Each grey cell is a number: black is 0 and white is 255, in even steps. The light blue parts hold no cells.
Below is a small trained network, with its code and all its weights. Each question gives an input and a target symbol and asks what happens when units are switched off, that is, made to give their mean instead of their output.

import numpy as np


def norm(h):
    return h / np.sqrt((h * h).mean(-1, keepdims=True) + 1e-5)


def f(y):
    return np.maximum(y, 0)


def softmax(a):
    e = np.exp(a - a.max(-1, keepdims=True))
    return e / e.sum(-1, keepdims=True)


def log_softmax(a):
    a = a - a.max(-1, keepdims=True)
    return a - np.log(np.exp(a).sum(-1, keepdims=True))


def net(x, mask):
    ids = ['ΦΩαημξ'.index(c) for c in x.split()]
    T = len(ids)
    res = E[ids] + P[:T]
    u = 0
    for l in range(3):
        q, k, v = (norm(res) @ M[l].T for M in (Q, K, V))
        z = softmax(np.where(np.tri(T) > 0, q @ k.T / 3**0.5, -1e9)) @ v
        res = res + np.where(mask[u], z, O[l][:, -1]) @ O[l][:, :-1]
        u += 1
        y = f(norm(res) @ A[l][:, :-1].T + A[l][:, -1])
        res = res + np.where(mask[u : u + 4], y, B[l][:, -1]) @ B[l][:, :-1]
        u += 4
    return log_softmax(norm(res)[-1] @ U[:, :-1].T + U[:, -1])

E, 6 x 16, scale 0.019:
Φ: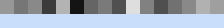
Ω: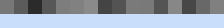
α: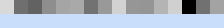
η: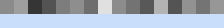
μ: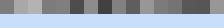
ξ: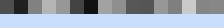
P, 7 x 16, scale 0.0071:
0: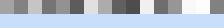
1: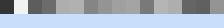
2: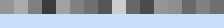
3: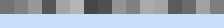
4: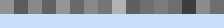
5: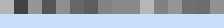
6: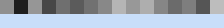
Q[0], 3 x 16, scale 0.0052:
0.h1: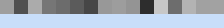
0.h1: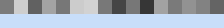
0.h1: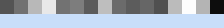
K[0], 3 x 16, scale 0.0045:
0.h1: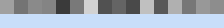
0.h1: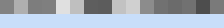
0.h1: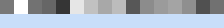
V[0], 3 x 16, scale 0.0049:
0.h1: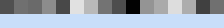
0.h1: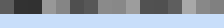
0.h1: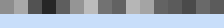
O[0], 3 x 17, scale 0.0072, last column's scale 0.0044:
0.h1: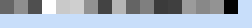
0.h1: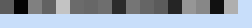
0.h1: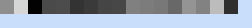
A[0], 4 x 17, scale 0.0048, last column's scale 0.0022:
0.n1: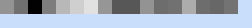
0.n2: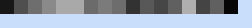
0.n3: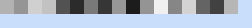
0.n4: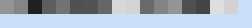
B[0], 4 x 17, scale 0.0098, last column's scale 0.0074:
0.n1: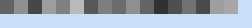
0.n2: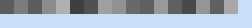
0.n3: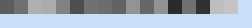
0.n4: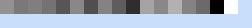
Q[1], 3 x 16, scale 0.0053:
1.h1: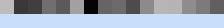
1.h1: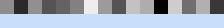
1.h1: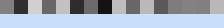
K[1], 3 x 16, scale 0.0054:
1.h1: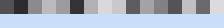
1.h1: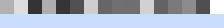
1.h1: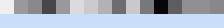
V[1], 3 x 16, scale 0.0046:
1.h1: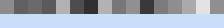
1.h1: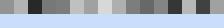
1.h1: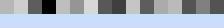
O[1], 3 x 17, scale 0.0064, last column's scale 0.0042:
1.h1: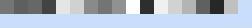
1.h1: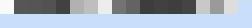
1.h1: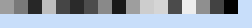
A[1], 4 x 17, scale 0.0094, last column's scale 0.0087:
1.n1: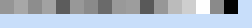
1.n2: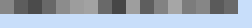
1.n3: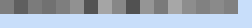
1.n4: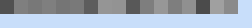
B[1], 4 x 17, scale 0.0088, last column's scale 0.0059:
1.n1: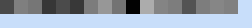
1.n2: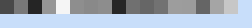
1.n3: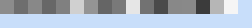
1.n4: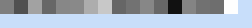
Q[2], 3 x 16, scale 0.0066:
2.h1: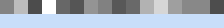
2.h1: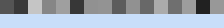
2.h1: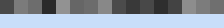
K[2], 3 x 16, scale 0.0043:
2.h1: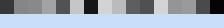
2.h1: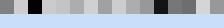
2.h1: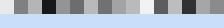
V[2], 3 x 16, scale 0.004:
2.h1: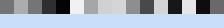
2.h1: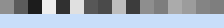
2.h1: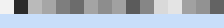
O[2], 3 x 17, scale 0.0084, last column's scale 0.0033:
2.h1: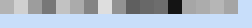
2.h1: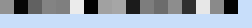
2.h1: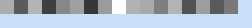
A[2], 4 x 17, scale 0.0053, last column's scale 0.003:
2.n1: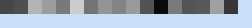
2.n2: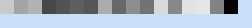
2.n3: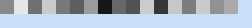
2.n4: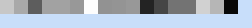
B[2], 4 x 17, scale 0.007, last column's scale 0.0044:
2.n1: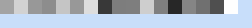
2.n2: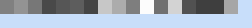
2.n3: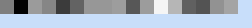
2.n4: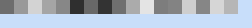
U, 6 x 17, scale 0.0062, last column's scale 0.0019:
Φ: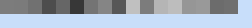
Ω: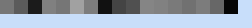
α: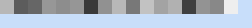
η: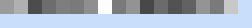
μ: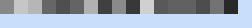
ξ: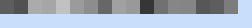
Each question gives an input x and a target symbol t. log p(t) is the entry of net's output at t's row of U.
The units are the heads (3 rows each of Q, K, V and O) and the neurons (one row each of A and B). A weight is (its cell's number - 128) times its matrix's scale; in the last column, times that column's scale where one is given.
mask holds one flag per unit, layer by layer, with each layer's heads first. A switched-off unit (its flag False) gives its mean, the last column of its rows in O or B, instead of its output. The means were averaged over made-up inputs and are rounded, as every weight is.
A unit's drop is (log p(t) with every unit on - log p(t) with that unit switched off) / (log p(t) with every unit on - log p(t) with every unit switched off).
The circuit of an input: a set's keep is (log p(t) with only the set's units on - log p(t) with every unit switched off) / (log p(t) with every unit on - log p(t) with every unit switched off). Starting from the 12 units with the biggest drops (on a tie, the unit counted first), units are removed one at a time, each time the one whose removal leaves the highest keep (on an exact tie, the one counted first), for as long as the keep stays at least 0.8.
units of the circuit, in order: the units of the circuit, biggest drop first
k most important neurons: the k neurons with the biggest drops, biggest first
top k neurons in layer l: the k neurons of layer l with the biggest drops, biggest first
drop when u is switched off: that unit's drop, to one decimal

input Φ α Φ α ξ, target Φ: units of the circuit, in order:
(2.h1)
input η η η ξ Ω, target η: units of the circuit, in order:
(1.h1, 2.h1)
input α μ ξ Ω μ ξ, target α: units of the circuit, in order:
(2.h1, 0.h1)
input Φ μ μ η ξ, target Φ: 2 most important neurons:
(0.n3, 0.n1)
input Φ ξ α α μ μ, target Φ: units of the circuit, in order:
(0.h1, 1.h1)
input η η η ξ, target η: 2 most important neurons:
(0.n3, 0.n4)
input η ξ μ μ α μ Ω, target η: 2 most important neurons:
(0.n4, 0.n2)
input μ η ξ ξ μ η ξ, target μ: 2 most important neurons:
(0.n4, 2.n1)
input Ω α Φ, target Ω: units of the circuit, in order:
(0.h1, 2.h1, 1.h1)
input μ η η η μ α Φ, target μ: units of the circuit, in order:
(1.h1, 0.n4, 0.h1)
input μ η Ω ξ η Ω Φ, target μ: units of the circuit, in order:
(1.h1, 0.h1, 0.n4)
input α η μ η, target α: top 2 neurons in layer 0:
(0.n4, 0.n1)
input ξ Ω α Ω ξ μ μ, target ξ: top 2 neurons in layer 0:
(0.n2, 0.n4)
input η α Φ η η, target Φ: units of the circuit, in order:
(0.h1)
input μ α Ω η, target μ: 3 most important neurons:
(0.n3, 0.n4, 1.n3)
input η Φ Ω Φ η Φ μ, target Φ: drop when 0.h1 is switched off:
0.3
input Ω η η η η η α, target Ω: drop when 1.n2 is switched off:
0.1
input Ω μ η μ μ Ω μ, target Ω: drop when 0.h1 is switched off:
0.2
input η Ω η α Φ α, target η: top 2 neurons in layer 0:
(0.n4, 0.n1)
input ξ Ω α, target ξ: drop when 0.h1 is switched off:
0.3
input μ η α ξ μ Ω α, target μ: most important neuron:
(2.n1)
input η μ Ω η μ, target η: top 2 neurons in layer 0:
(0.n3, 0.n4)
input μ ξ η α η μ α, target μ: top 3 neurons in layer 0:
(0.n3, 0.n4, 0.n2)
